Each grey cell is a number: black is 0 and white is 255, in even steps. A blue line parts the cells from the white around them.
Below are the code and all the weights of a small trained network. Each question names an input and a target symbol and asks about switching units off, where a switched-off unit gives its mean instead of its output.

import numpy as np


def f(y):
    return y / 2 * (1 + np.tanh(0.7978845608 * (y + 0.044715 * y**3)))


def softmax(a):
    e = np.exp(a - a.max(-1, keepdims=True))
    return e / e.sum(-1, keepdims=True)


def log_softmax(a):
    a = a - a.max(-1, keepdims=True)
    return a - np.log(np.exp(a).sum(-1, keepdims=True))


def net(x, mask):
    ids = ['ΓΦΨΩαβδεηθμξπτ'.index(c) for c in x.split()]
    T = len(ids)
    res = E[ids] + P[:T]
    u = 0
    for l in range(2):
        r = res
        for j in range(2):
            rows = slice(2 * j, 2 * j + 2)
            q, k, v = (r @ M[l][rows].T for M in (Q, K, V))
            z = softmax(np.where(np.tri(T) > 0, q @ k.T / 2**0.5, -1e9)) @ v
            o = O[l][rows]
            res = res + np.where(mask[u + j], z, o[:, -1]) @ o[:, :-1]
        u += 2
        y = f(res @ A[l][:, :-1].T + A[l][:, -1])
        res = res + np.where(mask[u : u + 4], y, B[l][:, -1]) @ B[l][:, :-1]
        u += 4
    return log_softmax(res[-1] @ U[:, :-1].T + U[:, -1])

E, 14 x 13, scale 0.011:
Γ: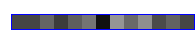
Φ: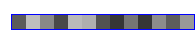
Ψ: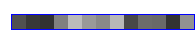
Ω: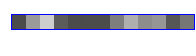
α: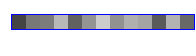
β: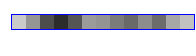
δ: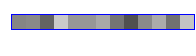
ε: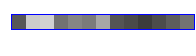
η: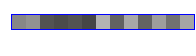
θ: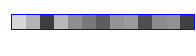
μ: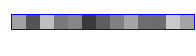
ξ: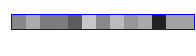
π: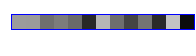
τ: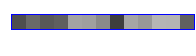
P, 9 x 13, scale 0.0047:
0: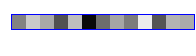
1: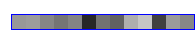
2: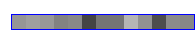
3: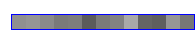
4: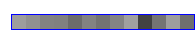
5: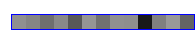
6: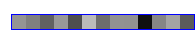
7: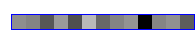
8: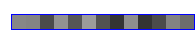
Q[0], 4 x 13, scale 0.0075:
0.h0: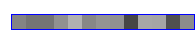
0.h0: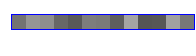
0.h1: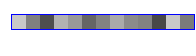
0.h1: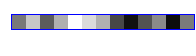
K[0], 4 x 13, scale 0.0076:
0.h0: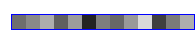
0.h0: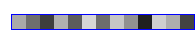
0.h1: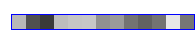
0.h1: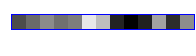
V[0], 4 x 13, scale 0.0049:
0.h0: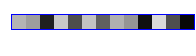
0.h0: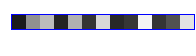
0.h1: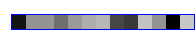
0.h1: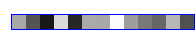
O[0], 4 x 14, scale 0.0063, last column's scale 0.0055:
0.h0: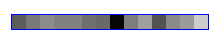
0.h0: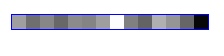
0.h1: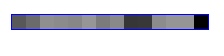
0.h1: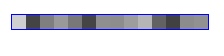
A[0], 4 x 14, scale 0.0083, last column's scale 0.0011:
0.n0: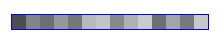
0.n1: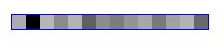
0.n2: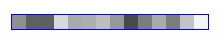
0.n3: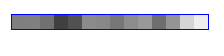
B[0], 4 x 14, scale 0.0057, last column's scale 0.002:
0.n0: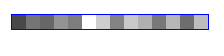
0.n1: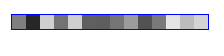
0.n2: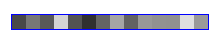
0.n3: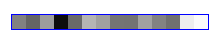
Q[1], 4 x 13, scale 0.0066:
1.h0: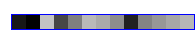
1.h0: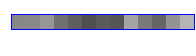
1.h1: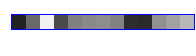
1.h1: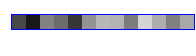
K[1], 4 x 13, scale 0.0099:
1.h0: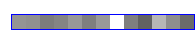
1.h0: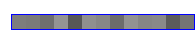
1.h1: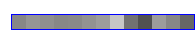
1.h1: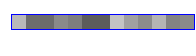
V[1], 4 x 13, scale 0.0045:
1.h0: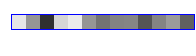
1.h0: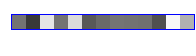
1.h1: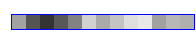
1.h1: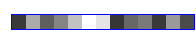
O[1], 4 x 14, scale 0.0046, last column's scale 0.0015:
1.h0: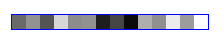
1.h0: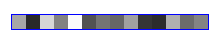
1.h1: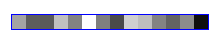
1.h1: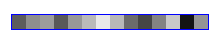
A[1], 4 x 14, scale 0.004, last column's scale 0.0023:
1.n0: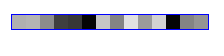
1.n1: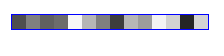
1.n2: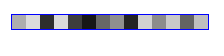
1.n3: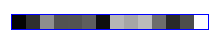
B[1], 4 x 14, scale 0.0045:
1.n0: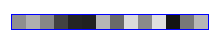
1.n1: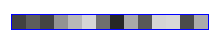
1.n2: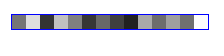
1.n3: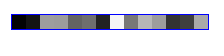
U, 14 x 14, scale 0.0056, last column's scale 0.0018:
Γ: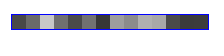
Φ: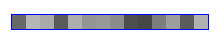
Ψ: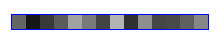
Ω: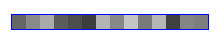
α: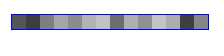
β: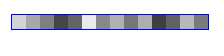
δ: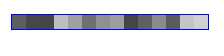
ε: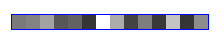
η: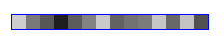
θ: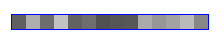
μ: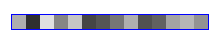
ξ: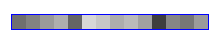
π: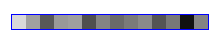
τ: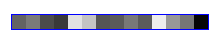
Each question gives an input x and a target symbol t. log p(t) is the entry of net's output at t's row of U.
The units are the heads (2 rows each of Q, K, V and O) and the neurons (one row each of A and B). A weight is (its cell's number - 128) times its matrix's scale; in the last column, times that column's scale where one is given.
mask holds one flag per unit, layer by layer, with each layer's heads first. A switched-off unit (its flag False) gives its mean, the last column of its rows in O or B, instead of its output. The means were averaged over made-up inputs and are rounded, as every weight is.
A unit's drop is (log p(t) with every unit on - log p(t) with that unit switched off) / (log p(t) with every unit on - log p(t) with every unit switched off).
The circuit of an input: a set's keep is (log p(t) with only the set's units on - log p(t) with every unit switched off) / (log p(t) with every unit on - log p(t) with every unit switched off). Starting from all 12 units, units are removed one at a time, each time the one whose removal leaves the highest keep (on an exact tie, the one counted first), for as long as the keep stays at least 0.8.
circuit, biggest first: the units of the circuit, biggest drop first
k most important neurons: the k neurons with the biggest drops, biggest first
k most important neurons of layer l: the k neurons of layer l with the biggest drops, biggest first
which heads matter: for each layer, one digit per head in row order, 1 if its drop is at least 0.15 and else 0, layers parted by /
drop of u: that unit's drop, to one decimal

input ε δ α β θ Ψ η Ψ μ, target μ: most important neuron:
[0.n1]
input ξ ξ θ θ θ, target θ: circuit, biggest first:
[0.h0; 1.h0]
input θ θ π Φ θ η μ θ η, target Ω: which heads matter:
01 / 10
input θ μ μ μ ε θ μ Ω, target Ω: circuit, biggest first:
[1.h0; 1.n0; 0.h0; 0.n1]
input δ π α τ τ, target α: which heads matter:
00 / 01
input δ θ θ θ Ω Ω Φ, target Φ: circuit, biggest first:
[1.h1; 0.h1]
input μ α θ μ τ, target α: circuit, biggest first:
[1.n1; 0.n0]
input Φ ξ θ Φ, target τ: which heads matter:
01 / 00
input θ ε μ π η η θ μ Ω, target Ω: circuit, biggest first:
[1.h0; 1.n0; 0.n1]
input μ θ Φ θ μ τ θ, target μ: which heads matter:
10 / 10
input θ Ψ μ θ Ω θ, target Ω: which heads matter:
11 / 10
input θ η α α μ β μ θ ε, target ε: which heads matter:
00 / 01
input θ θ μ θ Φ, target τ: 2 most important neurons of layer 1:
[1.n1; 1.n2]
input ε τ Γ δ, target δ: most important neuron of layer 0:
[0.n2]
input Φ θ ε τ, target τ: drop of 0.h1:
0.2
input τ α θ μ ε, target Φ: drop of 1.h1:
0.3
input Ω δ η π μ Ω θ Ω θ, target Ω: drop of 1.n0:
0.4
